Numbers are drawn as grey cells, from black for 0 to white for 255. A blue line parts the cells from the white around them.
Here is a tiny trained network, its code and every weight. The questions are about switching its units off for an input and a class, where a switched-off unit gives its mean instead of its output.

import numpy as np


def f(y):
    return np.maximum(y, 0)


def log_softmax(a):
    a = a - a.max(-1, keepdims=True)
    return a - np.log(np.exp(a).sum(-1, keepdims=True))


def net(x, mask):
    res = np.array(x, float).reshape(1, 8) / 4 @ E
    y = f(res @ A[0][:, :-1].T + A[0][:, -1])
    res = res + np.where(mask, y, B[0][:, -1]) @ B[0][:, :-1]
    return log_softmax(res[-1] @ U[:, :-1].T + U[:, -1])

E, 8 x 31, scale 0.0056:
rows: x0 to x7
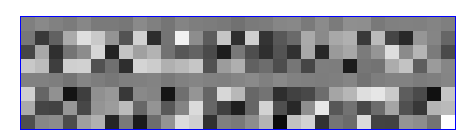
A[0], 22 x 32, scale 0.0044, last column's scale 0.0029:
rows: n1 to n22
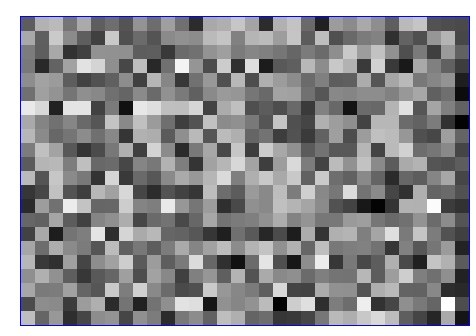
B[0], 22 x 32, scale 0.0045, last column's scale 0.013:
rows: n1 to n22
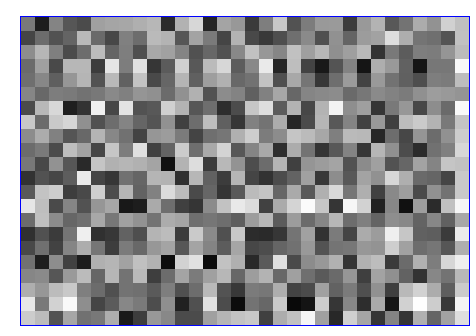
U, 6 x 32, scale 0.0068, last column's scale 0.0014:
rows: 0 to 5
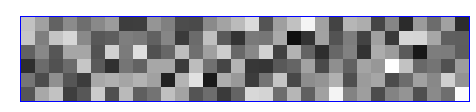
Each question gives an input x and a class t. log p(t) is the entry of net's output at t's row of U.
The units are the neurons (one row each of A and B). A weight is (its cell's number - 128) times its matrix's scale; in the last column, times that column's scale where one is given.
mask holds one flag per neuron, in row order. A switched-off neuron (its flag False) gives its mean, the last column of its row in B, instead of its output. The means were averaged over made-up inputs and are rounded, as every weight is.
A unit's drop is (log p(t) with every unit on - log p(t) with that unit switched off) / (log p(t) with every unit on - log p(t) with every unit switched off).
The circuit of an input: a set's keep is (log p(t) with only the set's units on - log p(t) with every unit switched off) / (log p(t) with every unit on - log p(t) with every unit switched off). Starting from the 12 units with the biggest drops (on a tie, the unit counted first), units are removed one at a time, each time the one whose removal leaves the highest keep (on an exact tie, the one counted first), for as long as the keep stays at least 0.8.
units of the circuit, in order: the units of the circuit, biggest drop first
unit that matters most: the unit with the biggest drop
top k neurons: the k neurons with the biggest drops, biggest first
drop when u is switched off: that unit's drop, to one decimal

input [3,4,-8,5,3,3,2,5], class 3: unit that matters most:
n12
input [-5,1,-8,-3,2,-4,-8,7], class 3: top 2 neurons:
[n12 n2]
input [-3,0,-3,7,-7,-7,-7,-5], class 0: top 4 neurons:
[n14 n18 n13 n21]
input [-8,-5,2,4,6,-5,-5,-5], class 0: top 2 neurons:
[n14 n21]
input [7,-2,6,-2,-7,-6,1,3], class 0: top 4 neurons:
[n14 n12 n2 n17]
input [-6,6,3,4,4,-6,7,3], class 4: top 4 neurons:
[n18 n22 n10 n9]
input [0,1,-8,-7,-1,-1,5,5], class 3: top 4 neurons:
[n12 n2 n7 n17]
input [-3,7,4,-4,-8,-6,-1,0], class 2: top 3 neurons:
[n4 n22 n9]
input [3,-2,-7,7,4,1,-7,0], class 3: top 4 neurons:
[n12 n18 n2 n17]
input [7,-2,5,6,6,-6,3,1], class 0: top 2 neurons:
[n14 n13]
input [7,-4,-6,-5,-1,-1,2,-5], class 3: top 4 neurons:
[n21 n12 n2 n7]
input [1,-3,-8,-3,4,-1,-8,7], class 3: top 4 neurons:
[n12 n2 n18 n17]
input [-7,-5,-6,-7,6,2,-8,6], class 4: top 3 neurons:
[n11 n1 n7]
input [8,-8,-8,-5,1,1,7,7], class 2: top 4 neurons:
[n10 n5 n19 n16]
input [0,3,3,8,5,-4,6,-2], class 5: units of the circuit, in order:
[n7]
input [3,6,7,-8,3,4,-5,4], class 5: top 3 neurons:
[n13 n3 n12]
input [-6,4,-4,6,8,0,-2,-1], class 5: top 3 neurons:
[n7 n16 n10]
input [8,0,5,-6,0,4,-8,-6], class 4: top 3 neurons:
[n1 n11 n21]
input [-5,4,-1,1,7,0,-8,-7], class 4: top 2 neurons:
[n1 n11]
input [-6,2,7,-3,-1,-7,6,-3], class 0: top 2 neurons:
[n14 n12]
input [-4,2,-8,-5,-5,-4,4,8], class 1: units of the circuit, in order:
[n21]
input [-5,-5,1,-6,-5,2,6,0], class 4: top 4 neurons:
[n18 n7 n4 n9]
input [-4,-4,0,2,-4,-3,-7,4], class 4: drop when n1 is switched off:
0.1
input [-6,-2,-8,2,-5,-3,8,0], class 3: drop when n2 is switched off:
0.7
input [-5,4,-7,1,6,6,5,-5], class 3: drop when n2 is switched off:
0.5
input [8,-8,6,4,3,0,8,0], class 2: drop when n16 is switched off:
0.0
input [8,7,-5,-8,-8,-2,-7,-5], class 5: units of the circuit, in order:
[n13]
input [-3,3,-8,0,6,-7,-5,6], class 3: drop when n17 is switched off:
0.4
